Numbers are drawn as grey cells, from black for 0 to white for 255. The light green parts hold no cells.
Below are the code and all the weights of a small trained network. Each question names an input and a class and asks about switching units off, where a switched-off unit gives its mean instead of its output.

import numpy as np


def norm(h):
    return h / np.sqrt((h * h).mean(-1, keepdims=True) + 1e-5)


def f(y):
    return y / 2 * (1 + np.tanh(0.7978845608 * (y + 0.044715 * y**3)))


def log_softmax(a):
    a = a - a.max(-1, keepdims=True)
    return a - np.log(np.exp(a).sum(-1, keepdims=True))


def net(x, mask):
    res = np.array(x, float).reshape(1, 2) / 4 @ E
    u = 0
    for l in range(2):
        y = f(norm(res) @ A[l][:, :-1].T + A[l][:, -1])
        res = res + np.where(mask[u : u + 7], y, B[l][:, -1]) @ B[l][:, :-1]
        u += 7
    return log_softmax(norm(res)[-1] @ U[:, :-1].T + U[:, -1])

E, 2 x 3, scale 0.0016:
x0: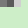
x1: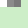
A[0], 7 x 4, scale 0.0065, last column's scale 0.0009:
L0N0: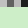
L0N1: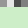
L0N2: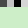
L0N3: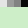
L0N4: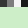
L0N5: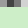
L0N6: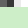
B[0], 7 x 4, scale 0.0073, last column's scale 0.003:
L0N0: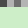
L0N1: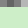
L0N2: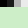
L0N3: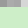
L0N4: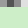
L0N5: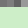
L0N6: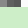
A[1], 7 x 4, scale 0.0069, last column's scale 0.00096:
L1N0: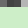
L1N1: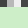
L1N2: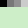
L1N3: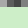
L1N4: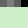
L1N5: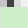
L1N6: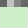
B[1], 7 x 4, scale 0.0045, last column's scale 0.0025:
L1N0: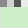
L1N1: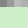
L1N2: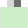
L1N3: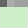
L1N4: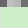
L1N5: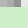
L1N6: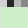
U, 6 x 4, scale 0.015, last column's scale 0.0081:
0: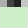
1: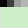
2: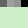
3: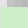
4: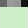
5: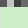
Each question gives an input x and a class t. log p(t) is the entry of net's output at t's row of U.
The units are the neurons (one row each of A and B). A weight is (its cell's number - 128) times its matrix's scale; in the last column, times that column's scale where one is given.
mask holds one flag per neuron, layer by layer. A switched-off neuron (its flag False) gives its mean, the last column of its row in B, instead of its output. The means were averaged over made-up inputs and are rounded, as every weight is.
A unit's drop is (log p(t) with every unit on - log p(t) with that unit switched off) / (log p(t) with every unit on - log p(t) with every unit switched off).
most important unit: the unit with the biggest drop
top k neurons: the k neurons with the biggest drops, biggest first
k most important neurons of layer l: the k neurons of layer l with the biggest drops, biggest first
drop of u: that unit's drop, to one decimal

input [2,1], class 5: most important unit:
L0N6
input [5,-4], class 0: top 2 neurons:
[L0N6; L0N4]
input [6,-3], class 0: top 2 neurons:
[L0N6; L0N4]
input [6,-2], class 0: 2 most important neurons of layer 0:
[L0N6; L0N4]
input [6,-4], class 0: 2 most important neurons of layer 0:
[L0N6; L0N4]
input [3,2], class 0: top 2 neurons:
[L0N6; L0N2]
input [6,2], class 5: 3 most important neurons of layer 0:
[L0N6; L0N0; L0N2]
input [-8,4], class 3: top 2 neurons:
[L1N2; L0N6]
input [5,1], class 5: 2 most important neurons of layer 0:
[L0N0; L0N2]
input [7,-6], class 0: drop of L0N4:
0.1
